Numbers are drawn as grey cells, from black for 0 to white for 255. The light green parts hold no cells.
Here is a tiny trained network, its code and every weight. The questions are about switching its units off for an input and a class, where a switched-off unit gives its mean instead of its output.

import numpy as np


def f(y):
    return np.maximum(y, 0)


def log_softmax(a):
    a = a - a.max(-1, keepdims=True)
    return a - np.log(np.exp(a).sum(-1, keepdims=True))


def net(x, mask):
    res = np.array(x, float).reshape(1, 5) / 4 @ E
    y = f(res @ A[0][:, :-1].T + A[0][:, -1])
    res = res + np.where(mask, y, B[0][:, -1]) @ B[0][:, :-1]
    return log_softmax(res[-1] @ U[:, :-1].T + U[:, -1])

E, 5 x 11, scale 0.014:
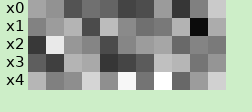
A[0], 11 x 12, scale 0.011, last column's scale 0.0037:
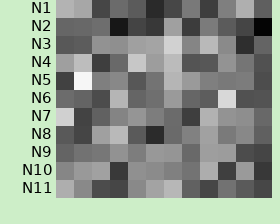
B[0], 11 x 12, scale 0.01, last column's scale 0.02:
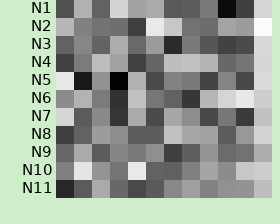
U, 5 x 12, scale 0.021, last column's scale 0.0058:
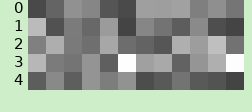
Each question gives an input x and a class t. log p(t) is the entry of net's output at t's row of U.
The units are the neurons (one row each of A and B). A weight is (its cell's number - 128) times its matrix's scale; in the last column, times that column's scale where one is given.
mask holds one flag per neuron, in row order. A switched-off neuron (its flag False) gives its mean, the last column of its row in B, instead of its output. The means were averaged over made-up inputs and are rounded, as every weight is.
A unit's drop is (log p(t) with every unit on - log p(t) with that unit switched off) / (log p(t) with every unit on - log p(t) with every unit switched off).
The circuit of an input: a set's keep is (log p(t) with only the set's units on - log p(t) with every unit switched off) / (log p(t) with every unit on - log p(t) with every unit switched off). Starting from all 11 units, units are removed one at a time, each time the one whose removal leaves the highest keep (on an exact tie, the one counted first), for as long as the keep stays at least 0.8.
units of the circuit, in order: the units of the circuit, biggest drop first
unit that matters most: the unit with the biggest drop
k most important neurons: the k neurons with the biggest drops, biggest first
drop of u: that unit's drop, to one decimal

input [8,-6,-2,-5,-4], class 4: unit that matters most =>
N1
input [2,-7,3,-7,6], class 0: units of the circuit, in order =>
[N4, N2]
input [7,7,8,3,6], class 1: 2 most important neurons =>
[N5, N2]
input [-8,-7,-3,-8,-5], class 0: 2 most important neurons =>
[N4, N11]
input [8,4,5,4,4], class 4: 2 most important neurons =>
[N1, N2]
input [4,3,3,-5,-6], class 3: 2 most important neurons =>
[N2, N8]
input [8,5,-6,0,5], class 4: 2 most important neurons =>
[N1, N5]
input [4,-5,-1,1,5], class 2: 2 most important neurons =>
[N2, N6]
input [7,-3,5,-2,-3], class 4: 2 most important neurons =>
[N1, N7]
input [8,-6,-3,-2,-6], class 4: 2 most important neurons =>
[N1, N10]
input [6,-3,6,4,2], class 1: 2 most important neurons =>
[N5, N3]
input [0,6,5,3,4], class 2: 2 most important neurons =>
[N2, N7]
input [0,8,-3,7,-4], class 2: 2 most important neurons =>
[N10, N4]
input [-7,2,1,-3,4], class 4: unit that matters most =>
N2
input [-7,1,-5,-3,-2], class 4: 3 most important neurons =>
[N3, N5, N9]
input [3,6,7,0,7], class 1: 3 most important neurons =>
[N5, N2, N6]
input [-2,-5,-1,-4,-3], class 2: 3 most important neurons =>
[N6, N8, N9]
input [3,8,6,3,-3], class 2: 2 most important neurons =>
[N10, N7]
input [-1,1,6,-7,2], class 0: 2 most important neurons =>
[N4, N11]
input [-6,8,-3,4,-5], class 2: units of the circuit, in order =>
[N10]
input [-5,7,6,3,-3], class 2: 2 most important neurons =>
[N10, N7]
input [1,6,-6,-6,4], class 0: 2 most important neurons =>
[N4, N5]
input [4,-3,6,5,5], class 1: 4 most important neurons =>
[N5, N2, N4, N11]
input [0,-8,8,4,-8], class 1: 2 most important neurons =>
[N5, N10]
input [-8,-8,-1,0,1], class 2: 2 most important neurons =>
[N6, N1]
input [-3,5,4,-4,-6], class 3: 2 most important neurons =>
[N2, N6]
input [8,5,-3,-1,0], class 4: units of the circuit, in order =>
[N1]
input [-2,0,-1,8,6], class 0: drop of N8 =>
0.1
